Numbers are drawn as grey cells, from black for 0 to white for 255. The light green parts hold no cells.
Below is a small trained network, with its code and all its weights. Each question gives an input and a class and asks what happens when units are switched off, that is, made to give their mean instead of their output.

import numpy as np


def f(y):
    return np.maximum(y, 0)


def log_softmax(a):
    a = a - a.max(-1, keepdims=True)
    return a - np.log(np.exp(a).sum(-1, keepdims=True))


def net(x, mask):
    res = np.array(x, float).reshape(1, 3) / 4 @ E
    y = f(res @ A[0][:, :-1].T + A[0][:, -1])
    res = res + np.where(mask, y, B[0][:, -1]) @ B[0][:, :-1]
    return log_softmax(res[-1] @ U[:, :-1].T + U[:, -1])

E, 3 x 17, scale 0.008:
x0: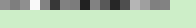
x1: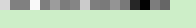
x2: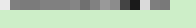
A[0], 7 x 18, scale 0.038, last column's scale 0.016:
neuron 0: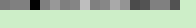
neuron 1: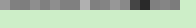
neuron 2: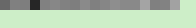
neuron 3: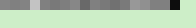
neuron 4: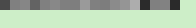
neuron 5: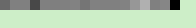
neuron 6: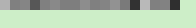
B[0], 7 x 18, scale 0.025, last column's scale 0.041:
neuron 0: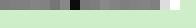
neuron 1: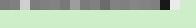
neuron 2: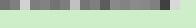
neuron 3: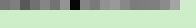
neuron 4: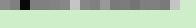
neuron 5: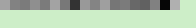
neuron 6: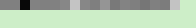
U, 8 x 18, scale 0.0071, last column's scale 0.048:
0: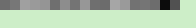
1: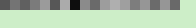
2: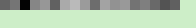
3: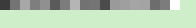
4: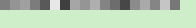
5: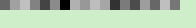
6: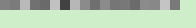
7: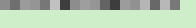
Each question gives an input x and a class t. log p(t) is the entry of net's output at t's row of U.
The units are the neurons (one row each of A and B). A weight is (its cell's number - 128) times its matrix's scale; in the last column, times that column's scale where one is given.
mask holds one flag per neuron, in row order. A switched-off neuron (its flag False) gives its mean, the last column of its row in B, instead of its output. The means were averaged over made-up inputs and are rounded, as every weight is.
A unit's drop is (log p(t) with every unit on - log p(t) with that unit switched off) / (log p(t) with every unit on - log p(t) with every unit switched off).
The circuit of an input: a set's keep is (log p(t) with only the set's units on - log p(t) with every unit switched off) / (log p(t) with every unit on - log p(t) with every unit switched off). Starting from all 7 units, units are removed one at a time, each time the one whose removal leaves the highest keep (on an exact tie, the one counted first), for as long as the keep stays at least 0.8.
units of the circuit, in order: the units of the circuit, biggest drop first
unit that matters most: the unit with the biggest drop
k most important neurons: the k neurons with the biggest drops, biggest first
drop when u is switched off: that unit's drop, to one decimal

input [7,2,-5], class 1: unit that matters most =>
neuron 3
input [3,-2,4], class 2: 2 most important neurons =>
(neuron 0; neuron 2)
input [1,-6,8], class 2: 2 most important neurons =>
(neuron 6; neuron 1)
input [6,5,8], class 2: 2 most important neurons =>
(neuron 0; neuron 6)
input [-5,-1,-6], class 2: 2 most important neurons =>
(neuron 4; neuron 3)
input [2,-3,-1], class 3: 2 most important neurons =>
(neuron 0; neuron 1)
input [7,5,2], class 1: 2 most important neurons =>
(neuron 3; neuron 2)
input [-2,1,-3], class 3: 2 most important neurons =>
(neuron 6; neuron 5)
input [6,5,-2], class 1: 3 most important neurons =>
(neuron 3; neuron 2; neuron 5)
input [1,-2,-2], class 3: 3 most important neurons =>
(neuron 0; neuron 6; neuron 5)
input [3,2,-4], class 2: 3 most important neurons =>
(neuron 0; neuron 2; neuron 1)
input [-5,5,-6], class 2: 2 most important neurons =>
(neuron 4; neuron 2)
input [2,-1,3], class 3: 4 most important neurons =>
(neuron 0; neuron 4; neuron 6; neuron 5)
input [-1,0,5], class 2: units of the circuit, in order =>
(neuron 6)
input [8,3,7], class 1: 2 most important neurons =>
(neuron 3; neuron 4)
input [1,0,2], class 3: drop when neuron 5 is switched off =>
0.4
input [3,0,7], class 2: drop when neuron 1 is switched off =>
0.0
